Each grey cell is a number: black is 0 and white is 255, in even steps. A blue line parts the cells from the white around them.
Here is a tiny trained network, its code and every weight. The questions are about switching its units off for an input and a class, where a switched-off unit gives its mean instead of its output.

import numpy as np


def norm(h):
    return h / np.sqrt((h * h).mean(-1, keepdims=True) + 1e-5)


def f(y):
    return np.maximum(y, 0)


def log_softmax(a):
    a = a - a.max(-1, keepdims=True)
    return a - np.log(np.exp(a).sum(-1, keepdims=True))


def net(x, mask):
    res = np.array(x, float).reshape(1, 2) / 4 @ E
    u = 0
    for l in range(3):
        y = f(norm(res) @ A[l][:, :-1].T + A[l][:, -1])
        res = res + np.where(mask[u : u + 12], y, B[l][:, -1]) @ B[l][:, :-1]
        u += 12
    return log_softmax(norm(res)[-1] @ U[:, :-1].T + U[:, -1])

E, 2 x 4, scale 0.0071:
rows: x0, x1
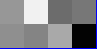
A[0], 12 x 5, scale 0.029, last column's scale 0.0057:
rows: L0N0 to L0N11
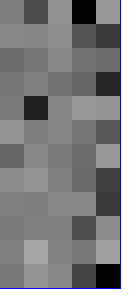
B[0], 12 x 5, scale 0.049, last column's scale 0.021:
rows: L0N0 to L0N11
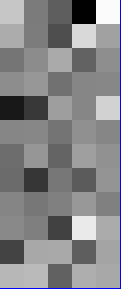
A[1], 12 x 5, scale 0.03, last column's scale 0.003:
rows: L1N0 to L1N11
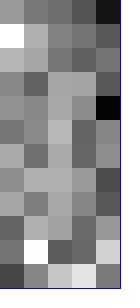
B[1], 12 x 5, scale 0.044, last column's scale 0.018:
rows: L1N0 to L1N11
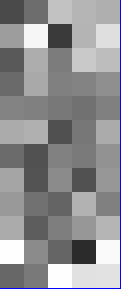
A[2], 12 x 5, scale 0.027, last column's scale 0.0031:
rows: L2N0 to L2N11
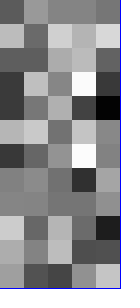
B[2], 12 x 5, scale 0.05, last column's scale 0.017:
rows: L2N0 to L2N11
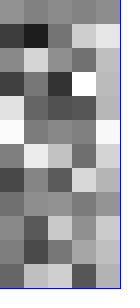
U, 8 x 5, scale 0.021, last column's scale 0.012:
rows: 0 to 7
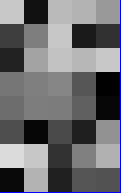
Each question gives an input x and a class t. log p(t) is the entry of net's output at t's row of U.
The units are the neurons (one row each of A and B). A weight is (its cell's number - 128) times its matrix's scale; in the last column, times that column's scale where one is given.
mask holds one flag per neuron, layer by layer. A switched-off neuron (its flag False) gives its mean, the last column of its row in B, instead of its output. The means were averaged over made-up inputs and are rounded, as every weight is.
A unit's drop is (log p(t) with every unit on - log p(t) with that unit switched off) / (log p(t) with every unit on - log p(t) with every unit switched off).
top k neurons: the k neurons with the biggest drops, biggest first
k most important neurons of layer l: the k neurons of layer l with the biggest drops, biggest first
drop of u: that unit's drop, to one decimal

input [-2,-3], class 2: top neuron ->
(L0N0)
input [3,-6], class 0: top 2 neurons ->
(L0N4, L0N0)
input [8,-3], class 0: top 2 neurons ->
(L0N4, L0N0)
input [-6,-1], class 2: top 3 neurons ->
(L0N0, L0N4, L1N10)
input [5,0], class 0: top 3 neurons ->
(L0N4, L0N0, L1N1)
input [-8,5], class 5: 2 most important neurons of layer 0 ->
(L0N4, L0N0)
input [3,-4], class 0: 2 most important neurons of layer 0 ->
(L0N4, L0N0)
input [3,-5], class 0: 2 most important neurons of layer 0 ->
(L0N4, L0N0)
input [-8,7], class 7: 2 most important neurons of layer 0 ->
(L0N4, L0N0)
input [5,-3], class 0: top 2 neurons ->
(L0N4, L0N0)
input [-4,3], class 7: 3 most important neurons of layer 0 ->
(L0N4, L0N0, L0N9)
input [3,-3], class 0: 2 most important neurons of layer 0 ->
(L0N4, L0N0)
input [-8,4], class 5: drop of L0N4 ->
0.7
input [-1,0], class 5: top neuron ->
(L1N11)
